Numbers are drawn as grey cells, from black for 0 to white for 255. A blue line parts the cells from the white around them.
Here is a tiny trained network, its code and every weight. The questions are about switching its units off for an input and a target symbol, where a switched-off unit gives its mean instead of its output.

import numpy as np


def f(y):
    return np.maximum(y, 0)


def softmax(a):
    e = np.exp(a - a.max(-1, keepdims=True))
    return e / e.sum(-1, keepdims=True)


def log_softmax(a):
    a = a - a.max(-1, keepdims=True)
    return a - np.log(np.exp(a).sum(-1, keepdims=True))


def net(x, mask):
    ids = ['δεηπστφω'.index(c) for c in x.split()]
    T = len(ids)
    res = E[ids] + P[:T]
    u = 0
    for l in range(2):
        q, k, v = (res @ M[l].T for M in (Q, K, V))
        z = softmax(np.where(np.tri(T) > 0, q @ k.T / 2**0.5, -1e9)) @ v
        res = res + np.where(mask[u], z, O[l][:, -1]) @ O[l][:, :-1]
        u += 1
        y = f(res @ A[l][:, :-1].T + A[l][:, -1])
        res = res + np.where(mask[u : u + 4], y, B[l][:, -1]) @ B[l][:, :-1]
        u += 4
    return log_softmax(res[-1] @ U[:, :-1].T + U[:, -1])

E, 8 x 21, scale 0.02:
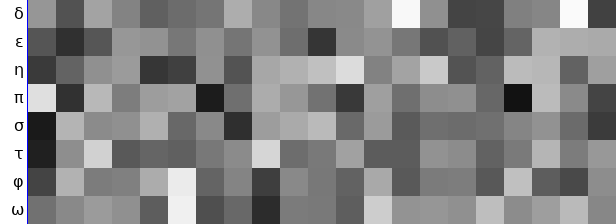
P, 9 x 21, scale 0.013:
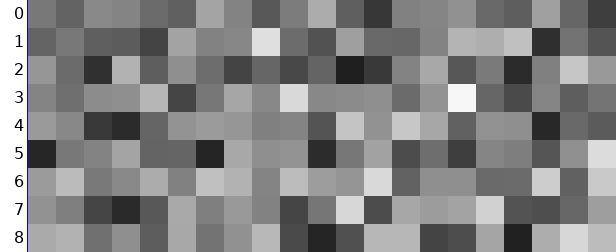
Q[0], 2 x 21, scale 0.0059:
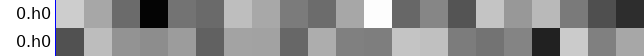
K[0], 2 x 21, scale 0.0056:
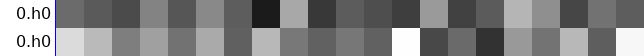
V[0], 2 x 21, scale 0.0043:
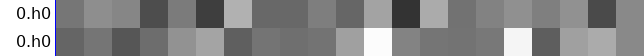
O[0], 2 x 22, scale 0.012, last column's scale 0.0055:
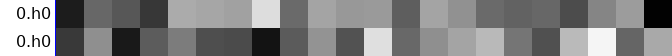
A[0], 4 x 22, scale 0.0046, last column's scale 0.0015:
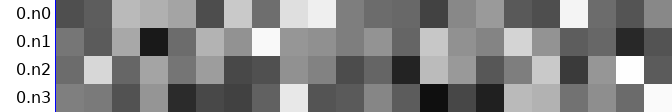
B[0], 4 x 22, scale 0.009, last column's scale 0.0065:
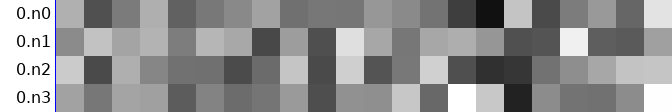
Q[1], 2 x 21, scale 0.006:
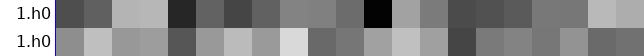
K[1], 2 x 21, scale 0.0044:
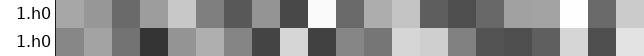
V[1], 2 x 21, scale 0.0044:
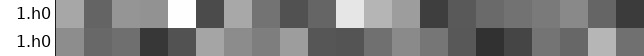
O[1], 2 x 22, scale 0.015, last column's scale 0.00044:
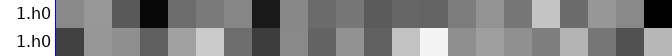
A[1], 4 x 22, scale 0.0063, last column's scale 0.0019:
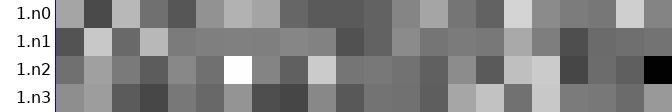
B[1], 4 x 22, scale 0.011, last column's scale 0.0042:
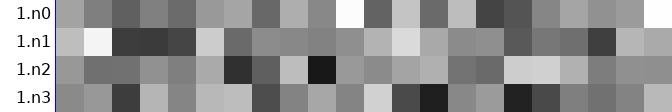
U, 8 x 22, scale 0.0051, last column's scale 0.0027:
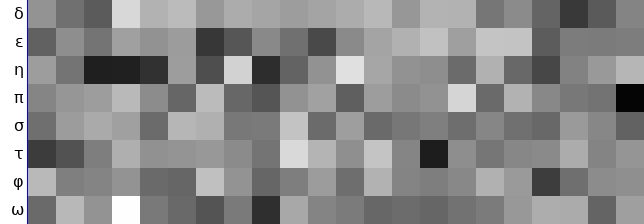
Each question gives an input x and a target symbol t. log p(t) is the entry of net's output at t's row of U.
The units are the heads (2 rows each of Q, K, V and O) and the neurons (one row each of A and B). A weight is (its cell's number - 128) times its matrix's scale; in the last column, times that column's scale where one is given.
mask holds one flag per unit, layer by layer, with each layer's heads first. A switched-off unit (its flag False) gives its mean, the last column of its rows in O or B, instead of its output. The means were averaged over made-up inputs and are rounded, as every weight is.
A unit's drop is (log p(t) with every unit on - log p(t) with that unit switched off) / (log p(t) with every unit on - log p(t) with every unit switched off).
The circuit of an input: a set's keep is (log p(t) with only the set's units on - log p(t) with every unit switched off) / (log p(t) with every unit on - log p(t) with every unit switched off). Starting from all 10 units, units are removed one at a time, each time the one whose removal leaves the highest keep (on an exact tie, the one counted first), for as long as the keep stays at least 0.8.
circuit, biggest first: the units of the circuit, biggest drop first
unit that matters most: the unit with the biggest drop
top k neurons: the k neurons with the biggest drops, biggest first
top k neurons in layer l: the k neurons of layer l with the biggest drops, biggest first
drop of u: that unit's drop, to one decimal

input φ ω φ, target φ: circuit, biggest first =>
[0.h0, 0.n2, 1.h0]
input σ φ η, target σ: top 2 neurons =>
[1.n3, 0.n0]
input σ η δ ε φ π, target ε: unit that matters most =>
1.h0
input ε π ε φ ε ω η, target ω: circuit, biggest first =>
[0.h0, 0.n0]
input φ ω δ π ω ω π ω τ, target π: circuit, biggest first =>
[0.h0, 1.h0, 0.n3]
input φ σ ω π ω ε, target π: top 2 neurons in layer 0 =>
[0.n3, 0.n0]
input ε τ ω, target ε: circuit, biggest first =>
[1.h0, 0.n0]
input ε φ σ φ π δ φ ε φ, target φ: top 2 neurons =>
[0.n2, 1.n0]
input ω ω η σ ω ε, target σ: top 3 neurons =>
[1.n3, 0.n0, 0.n3]
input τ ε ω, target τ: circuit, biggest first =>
[0.h0, 0.n3, 1.h0]
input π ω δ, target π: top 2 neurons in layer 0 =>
[0.n0, 0.n3]
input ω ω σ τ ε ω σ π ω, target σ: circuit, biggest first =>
[1.n3, 1.h0, 0.n0]
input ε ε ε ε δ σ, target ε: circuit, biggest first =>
[1.h0, 0.n0, 0.n3]
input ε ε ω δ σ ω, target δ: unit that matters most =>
1.h0
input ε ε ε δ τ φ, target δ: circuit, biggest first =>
[0.h0, 1.h0]
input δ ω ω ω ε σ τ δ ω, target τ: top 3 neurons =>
[0.n3, 1.n0, 0.n2]
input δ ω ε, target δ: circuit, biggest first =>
[1.h0, 0.n3]
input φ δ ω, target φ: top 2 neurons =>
[1.n0, 0.n2]
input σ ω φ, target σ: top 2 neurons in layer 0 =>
[0.n0, 0.n2]
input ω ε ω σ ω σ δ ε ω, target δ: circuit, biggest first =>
[1.h0, 1.n0]
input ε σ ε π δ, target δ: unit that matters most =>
0.n1
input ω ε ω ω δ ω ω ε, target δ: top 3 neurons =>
[0.n3, 0.n0, 0.n2]
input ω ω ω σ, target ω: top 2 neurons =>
[0.n0, 1.n0]
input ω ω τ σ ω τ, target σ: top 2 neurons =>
[1.n3, 0.n0]
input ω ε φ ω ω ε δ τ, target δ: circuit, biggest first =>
[1.h0, 0.n3]
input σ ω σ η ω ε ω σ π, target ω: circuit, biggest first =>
[0.h0, 1.h0]
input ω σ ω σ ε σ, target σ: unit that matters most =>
1.n3
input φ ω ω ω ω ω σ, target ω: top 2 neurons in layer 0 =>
[0.n0, 0.n2]
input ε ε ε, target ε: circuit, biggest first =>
[1.h0, 0.n0]
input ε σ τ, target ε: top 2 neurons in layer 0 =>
[0.n3, 0.n0]
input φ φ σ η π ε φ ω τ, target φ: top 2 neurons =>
[0.n0, 1.n0]
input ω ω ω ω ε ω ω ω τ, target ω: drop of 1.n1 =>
0.1
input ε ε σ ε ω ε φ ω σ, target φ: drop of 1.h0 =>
0.3
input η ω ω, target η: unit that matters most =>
0.h0
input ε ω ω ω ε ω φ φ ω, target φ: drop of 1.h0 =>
0.2
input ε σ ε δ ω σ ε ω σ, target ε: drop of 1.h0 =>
0.8
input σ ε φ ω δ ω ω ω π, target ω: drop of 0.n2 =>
0.0
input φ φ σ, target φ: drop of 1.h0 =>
0.2
